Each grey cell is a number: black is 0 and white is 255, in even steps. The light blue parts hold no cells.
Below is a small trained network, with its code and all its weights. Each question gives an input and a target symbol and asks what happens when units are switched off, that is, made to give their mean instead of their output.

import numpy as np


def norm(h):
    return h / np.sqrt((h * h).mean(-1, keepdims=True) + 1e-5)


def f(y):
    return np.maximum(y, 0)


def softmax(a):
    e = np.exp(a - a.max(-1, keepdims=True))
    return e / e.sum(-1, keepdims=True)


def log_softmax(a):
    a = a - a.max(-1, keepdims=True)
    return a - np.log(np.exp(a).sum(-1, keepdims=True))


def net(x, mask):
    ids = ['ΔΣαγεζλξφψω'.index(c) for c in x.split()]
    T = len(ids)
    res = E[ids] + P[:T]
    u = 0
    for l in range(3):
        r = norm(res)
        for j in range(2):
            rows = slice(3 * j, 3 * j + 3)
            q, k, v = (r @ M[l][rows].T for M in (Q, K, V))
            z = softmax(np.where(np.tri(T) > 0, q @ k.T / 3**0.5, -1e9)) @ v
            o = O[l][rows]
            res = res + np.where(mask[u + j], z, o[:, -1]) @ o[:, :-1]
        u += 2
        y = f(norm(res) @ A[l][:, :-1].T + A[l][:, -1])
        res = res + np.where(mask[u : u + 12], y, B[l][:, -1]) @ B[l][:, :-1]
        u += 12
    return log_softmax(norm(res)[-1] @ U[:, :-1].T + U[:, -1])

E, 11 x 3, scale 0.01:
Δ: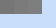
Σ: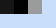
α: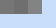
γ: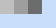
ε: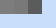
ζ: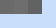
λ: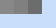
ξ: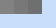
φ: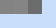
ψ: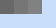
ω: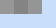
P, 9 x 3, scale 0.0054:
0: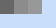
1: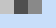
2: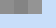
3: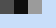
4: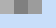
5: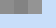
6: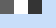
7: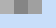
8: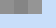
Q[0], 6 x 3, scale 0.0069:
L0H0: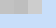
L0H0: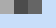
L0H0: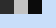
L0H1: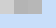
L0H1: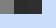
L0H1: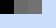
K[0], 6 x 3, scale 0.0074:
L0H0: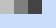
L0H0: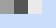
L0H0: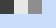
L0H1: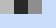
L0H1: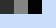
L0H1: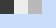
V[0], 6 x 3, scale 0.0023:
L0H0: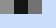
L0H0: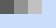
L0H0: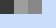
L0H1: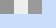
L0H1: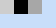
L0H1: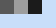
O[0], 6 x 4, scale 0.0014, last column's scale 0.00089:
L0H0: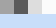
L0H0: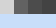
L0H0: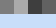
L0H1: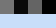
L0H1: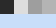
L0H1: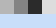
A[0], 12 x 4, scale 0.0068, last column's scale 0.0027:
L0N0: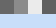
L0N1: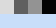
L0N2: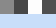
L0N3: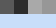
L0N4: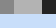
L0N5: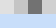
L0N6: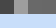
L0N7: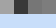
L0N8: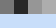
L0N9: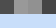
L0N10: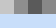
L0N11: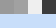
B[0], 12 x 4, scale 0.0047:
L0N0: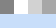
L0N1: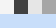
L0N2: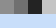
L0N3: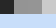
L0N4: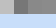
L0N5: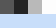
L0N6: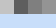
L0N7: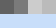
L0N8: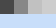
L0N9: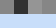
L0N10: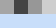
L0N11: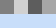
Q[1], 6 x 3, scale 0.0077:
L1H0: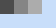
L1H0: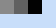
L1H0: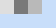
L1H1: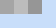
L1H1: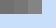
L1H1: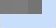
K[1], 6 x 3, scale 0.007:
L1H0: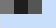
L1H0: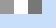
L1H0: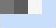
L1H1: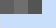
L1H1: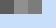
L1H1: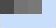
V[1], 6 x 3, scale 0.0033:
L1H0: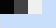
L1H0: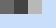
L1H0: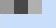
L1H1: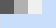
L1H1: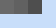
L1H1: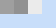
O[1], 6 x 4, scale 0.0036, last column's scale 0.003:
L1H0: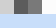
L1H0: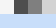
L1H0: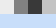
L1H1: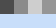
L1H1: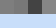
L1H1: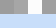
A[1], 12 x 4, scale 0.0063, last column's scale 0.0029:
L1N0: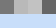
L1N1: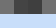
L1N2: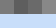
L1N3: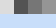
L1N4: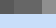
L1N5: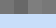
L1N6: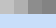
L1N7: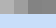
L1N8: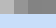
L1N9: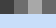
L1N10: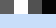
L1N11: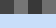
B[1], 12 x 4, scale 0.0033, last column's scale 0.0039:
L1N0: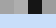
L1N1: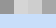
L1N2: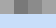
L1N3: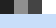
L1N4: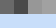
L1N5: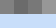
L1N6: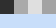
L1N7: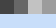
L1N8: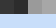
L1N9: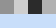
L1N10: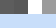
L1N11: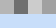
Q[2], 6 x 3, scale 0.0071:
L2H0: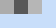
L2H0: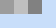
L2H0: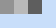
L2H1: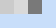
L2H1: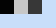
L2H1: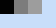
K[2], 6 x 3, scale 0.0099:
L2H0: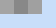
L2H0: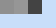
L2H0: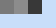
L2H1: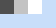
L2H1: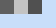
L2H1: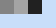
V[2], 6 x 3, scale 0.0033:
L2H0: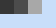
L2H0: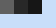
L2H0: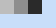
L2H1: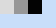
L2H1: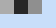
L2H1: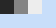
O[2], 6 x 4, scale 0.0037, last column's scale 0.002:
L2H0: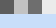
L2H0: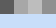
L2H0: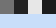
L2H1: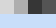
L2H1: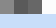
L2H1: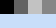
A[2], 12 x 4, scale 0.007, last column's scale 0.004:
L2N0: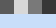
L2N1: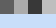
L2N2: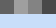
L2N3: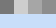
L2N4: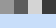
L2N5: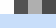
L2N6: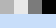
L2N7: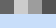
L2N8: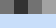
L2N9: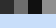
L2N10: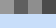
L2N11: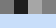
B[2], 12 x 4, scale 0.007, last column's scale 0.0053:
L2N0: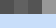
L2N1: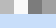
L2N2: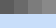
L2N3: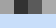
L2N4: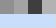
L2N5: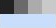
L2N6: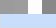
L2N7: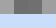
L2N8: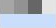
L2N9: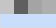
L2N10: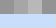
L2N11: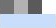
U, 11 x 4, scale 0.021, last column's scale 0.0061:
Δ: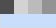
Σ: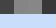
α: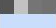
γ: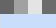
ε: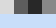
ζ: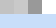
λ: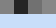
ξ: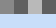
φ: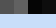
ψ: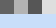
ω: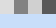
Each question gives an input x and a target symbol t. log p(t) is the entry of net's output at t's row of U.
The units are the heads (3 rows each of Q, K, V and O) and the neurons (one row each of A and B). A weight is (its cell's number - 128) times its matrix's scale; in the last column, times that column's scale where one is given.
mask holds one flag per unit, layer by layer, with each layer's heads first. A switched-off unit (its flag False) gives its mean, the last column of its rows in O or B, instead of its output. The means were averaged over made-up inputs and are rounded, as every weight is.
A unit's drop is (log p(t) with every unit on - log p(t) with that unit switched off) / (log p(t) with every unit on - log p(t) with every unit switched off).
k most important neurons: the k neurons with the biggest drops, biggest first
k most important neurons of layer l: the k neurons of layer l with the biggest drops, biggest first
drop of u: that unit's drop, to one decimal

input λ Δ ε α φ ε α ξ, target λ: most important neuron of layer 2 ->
(L2N5)
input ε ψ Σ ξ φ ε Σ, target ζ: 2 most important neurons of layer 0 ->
(L0N5, L0N0)
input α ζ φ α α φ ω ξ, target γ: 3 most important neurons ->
(L0N1, L2N5, L2N3)
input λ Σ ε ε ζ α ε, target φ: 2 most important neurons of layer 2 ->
(L2N0, L2N3)
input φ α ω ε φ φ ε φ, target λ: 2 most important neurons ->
(L0N5, L0N0)
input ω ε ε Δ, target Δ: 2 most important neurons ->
(L0N3, L0N5)
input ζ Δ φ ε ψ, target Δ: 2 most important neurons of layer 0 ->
(L0N0, L0N11)
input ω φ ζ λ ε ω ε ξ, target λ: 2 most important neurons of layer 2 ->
(L2N1, L2N4)
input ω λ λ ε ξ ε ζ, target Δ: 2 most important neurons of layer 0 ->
(L0N2, L0N1)
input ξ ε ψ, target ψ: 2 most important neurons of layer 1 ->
(L1N0, L1N9)
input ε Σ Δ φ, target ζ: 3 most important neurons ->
(L0N5, L0N0, L2N1)
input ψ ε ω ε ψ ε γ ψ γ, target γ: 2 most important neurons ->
(L2N5, L2N3)
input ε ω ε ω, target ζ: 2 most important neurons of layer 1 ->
(L1N9, L1N1)
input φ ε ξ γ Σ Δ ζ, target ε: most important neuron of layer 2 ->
(L2N3)
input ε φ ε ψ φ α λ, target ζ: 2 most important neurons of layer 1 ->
(L1N10, L1N1)
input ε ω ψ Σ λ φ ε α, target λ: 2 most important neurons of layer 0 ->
(L0N2, L0N0)
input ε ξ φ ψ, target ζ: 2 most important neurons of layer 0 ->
(L0N5, L0N0)
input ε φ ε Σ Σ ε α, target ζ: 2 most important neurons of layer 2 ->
(L2N6, L2N1)
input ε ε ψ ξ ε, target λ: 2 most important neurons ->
(L2N5, L0N10)
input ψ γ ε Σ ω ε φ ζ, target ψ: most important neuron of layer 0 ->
(L0N7)
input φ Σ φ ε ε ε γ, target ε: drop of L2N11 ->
0.2
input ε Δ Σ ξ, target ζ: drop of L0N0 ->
0.8
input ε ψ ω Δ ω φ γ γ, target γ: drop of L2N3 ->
0.1
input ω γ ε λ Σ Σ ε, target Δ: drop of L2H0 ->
0.1
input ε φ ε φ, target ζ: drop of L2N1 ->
0.2
